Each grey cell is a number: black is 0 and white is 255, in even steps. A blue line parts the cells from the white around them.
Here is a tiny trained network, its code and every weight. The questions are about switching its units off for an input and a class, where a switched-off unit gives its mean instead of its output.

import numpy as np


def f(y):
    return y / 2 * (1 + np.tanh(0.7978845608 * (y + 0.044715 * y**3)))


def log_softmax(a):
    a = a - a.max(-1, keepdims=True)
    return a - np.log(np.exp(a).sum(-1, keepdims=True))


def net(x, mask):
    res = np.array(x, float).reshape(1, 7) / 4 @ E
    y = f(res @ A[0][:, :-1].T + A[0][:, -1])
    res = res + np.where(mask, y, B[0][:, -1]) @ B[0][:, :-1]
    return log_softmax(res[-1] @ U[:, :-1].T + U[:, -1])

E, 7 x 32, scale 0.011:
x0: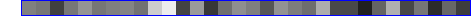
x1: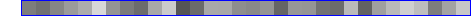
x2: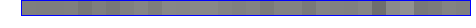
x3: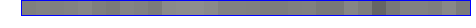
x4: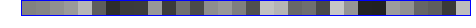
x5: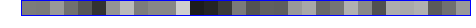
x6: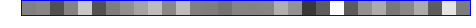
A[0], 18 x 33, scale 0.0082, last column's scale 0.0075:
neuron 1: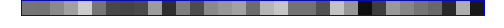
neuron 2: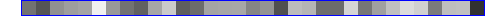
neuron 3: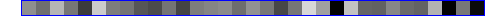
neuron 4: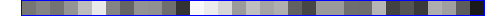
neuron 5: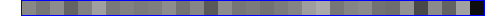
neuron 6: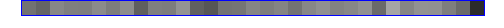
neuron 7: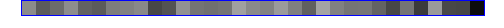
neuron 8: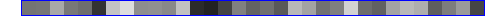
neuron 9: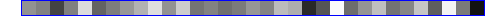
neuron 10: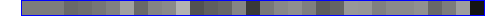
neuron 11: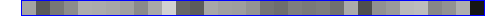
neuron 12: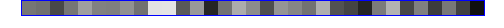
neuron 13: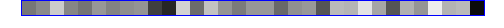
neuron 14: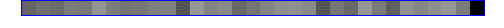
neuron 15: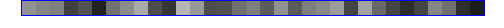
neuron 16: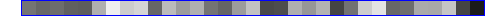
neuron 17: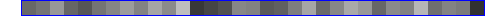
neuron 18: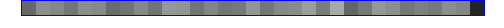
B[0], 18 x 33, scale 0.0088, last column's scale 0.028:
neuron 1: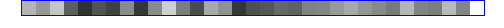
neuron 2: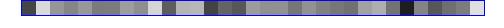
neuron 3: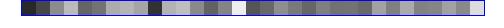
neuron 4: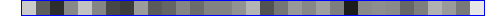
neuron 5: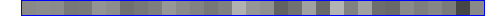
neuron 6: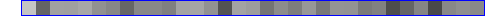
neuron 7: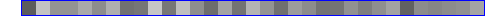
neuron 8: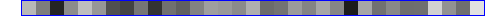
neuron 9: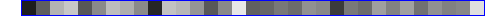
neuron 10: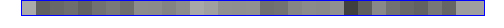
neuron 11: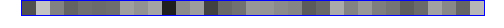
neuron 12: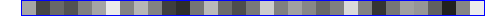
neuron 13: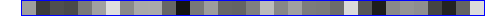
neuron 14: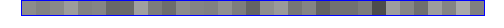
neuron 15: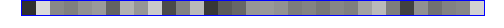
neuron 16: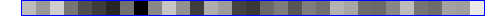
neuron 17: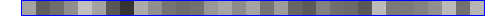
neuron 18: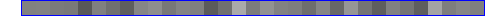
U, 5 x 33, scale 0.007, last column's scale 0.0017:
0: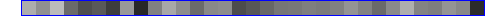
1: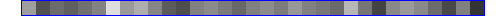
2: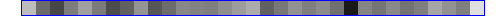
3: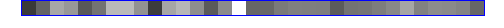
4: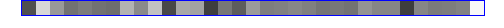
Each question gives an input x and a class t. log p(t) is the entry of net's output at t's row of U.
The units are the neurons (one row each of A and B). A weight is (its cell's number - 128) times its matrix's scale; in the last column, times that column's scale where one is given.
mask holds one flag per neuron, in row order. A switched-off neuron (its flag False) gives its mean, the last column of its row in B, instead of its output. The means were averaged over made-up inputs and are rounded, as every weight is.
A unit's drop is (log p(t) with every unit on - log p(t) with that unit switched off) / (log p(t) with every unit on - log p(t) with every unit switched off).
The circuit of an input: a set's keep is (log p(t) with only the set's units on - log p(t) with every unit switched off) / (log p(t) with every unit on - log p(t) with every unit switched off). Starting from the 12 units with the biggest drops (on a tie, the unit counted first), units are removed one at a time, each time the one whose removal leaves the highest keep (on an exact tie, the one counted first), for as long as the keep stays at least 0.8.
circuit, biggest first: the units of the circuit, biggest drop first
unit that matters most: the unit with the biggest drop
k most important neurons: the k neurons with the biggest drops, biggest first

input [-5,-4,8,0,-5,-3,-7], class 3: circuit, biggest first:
[neuron 3]
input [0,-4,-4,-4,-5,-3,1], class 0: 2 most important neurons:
[neuron 16; neuron 2]
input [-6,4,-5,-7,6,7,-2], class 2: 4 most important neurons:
[neuron 8; neuron 16; neuron 12; neuron 17]
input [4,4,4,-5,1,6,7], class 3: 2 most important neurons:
[neuron 9; neuron 4]
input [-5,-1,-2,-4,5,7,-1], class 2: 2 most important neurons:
[neuron 8; neuron 16]
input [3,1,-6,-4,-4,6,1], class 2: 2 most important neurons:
[neuron 8; neuron 1]
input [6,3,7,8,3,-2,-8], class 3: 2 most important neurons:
[neuron 3; neuron 13]
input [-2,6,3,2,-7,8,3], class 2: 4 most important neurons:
[neuron 8; neuron 1; neuron 17; neuron 10]
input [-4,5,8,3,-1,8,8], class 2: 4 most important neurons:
[neuron 8; neuron 17; neuron 3; neuron 10]
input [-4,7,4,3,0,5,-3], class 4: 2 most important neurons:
[neuron 2; neuron 4]
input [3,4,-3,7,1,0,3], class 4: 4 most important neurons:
[neuron 13; neuron 3; neuron 2; neuron 11]
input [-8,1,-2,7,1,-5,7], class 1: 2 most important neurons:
[neuron 13; neuron 3]
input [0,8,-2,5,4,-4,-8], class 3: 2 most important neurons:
[neuron 3; neuron 15]
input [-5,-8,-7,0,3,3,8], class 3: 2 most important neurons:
[neuron 9; neuron 2]
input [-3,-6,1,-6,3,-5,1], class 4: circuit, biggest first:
[neuron 15]
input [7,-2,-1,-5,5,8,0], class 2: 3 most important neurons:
[neuron 8; neuron 13; neuron 17]
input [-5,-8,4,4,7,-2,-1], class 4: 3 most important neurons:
[neuron 15; neuron 16; neuron 7]
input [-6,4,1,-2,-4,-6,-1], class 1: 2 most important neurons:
[neuron 13; neuron 8]
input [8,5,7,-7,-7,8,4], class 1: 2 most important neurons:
[neuron 12; neuron 1]
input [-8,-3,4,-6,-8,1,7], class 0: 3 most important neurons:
[neuron 16; neuron 12; neuron 3]
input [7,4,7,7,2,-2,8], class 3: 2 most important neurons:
[neuron 9; neuron 13]
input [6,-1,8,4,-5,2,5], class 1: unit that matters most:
neuron 12
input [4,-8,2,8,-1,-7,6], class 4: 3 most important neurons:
[neuron 15; neuron 8; neuron 7]
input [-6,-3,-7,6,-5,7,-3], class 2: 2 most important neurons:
[neuron 8; neuron 12]
